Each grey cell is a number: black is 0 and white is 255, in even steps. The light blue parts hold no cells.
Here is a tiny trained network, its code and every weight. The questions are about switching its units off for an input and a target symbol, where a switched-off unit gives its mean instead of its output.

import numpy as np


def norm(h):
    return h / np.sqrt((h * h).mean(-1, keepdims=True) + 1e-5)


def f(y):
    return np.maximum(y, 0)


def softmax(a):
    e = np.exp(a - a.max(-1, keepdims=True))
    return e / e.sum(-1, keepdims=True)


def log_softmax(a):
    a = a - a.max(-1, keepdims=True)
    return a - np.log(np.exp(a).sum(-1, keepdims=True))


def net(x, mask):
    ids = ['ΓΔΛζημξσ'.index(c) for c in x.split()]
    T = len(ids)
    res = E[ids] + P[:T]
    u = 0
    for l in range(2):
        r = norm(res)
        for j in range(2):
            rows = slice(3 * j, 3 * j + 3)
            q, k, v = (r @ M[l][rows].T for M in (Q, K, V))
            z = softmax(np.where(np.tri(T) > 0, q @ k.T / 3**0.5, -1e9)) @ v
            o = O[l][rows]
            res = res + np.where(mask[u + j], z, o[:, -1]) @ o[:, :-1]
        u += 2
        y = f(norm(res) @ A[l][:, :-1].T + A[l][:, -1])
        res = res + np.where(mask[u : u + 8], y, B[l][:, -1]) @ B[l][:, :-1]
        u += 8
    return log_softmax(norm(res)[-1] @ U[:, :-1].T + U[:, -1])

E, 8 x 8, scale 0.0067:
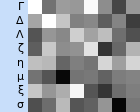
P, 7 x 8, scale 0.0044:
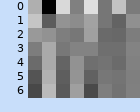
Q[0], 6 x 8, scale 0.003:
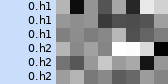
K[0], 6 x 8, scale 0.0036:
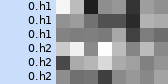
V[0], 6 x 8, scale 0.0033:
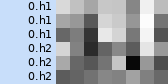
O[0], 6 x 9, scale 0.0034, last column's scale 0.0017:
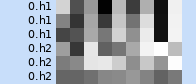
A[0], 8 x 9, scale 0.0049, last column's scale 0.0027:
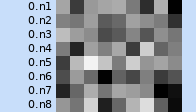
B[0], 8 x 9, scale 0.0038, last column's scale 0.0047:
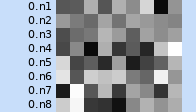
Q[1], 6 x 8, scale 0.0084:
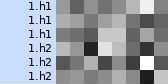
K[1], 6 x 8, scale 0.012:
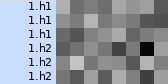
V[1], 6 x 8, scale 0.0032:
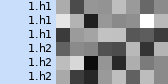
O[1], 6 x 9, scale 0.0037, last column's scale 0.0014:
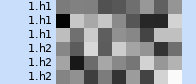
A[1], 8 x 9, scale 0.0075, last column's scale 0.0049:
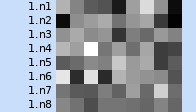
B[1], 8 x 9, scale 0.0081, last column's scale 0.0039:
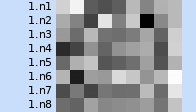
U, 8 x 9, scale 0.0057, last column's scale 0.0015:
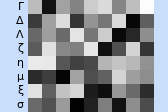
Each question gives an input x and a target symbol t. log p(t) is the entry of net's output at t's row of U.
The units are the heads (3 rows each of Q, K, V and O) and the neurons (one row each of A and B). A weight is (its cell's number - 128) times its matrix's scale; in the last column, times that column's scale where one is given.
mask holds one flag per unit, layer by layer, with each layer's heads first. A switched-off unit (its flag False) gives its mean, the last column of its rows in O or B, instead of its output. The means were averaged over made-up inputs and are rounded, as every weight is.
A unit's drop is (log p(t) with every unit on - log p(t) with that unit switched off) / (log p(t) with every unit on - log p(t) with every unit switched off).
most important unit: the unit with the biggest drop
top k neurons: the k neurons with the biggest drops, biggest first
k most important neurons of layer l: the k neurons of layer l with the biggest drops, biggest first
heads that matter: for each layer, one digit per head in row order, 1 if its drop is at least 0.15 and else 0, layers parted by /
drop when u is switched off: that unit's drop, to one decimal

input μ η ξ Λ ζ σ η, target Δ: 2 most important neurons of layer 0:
[0.n4; 0.n5]
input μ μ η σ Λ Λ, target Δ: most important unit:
0.h1
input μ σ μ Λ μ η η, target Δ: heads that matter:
10 / 11
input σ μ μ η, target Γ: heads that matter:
10 / 01
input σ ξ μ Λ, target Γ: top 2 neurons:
[0.n4; 0.n5]
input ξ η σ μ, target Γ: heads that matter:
00 / 11
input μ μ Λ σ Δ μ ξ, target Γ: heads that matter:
00 / 11
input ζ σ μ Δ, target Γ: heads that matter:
00 / 10
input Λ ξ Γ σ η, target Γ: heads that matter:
10 / 11
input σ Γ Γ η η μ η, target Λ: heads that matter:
11 / 11
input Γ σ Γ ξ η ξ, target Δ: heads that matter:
00 / 01
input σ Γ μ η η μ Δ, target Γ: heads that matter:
01 / 11
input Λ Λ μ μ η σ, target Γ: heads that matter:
00 / 11
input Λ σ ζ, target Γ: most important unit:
1.h1
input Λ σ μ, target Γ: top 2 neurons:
[0.n4; 1.n6]
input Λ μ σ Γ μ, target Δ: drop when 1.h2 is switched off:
0.9
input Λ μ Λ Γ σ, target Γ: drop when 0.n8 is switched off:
0.0
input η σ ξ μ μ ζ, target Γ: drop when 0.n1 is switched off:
0.1
